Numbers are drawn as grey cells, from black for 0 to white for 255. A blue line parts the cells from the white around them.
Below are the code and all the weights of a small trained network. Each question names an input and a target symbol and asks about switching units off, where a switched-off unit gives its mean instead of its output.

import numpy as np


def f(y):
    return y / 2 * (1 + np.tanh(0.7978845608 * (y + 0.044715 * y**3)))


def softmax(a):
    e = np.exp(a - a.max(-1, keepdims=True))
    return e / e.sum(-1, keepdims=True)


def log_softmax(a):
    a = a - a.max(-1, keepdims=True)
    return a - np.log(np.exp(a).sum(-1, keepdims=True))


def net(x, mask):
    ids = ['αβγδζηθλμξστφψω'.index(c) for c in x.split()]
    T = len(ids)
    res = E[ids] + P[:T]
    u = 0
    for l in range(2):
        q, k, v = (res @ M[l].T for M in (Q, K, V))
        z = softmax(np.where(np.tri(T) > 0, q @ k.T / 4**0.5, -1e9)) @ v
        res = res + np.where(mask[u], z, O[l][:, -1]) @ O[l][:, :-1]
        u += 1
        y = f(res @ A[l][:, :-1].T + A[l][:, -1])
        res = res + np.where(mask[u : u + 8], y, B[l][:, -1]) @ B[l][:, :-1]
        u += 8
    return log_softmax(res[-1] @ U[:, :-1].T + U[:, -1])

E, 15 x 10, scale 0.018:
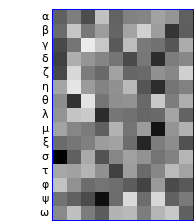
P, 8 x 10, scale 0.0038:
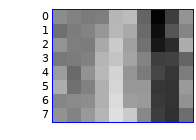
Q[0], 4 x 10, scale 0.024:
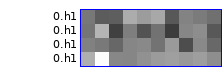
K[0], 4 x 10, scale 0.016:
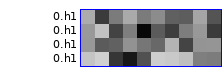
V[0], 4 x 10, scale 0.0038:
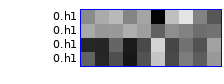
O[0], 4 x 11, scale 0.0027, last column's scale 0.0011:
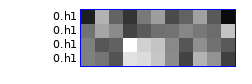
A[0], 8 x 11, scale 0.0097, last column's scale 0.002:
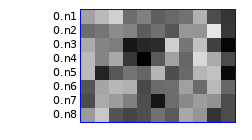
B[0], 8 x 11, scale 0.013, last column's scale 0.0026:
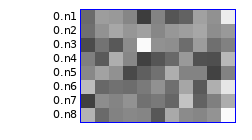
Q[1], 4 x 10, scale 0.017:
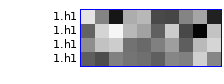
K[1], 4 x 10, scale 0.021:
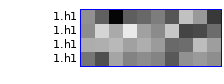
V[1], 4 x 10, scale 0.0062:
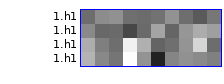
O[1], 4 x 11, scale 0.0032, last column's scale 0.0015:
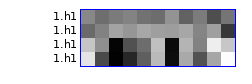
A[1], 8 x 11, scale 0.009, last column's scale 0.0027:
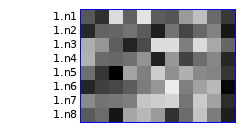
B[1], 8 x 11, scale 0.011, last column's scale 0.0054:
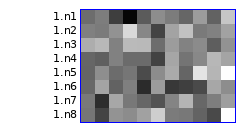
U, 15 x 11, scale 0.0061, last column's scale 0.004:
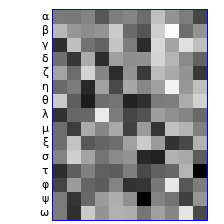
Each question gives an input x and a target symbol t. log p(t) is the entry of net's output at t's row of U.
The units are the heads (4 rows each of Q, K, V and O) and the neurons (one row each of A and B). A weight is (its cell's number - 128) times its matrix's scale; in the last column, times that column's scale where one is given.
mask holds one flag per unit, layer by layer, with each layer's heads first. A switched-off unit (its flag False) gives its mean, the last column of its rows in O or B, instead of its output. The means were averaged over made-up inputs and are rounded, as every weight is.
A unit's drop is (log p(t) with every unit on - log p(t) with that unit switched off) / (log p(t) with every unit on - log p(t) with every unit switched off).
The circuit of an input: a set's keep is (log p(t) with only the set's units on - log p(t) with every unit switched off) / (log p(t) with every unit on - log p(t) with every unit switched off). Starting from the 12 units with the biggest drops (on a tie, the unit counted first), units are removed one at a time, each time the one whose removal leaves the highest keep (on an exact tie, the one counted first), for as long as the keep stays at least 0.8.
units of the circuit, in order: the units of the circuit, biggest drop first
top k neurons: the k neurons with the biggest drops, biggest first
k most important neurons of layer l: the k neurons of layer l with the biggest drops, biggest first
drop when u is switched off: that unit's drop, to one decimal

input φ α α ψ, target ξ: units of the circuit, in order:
1.h1, 0.n5, 1.n3, 1.n6
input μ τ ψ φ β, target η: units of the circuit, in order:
0.h1, 1.n5, 1.h1
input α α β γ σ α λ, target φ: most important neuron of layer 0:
0.n3
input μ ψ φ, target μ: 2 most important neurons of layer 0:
0.n8, 0.n5
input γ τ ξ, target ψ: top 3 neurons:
1.n8, 0.n2, 1.n5
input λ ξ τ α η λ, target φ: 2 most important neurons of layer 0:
0.n3, 0.n1
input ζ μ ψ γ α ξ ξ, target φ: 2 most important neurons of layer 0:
0.n5, 0.n6
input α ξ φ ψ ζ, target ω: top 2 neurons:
1.n8, 1.n7
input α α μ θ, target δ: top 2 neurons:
1.n1, 0.n2
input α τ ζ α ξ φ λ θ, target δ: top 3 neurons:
1.n1, 0.n2, 1.n7
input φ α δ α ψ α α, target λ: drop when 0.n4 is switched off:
-0.1
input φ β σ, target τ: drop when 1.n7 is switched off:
0.2
